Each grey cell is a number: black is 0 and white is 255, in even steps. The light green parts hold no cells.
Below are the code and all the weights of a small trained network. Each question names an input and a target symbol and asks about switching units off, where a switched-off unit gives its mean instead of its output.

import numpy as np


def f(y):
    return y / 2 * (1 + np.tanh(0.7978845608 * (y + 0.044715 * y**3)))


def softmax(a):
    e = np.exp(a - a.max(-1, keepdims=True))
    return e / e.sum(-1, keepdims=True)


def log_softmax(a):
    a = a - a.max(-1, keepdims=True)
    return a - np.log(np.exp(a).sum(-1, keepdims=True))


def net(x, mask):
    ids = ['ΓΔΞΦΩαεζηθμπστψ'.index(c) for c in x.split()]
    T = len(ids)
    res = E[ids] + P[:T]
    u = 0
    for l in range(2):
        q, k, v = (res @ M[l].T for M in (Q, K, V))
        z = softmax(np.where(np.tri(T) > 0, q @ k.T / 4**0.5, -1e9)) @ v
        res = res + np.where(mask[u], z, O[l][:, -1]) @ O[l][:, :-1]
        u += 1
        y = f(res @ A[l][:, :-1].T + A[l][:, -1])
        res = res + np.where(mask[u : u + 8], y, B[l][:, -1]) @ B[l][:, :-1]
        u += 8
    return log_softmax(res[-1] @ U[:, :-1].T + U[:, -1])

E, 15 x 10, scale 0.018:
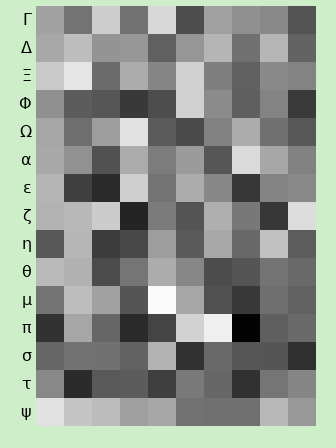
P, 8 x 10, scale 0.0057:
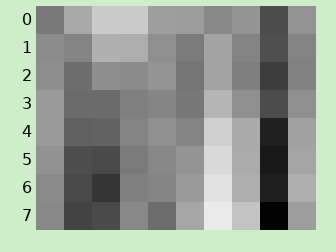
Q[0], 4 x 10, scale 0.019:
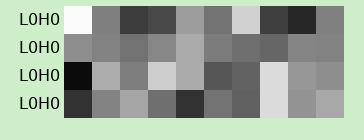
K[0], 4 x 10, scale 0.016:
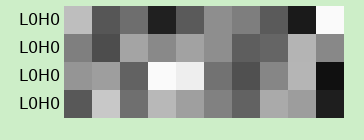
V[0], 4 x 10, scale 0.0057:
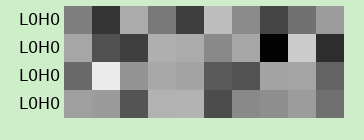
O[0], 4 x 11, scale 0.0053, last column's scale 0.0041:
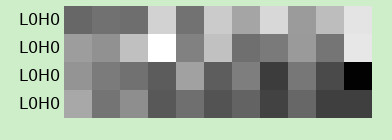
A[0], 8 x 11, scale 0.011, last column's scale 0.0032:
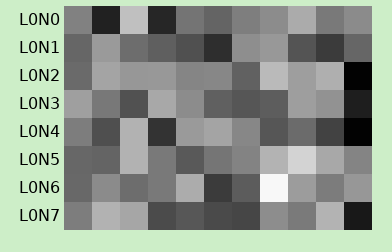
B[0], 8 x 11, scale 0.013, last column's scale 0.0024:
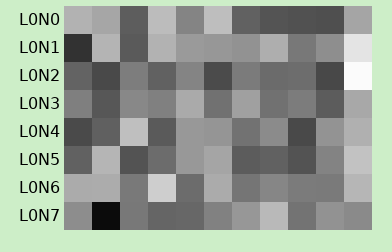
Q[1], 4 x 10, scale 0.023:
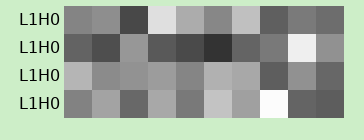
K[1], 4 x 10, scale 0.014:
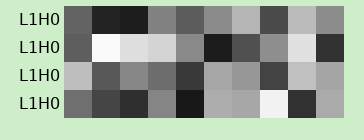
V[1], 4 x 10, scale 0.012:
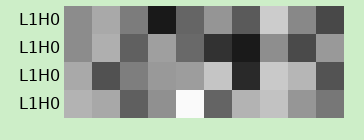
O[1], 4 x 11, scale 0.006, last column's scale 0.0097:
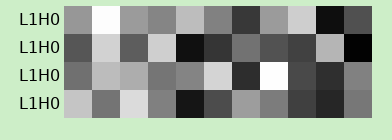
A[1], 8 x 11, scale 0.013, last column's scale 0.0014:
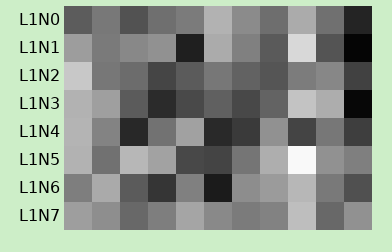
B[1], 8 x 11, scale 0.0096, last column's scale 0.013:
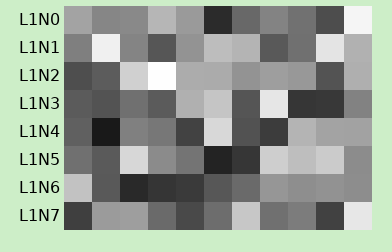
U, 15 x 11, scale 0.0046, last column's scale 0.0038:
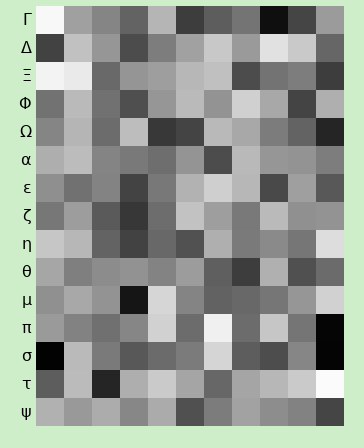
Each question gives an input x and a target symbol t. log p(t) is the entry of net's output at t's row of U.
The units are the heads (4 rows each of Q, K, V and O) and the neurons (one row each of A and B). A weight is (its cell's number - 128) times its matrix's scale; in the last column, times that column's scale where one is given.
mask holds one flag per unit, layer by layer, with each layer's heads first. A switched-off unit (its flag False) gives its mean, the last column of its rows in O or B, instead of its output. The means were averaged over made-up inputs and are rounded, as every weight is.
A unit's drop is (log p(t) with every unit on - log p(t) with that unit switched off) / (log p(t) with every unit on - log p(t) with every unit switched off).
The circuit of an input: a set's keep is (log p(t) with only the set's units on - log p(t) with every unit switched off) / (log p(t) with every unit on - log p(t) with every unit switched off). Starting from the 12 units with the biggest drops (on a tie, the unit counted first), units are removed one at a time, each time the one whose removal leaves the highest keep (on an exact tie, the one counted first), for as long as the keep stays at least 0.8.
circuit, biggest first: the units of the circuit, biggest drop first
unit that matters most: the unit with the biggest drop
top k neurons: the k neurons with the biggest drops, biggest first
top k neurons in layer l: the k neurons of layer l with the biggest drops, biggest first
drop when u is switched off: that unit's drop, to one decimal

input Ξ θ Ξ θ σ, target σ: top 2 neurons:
L0N1, L0N4
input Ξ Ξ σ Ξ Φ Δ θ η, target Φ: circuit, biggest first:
L1H0, L0H0
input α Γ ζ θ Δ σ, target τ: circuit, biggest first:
L0N1, L0H0, L1N7
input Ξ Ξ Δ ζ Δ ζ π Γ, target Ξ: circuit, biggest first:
L0N0, L0H0, L0N6
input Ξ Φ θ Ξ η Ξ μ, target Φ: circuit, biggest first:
L1H0, L1N7
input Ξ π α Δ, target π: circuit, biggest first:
L1H0
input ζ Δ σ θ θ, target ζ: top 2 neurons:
L1N4, L0N7
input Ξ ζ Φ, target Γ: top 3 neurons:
L0N4, L0N0, L0N7
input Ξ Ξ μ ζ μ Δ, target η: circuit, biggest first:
L0H0, L1N6, L1H0
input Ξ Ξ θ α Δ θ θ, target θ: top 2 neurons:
L1N4, L1N2
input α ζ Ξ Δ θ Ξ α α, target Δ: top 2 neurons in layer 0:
L0N6, L0N5
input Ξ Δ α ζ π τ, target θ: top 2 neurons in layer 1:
L1N4, L1N2
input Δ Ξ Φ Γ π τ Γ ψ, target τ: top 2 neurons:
L0N5, L1N7
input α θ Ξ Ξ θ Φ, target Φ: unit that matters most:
L1H0
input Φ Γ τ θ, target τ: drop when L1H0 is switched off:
1.0
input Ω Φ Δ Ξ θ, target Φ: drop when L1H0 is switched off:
0.9
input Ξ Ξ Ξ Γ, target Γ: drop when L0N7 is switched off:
0.0
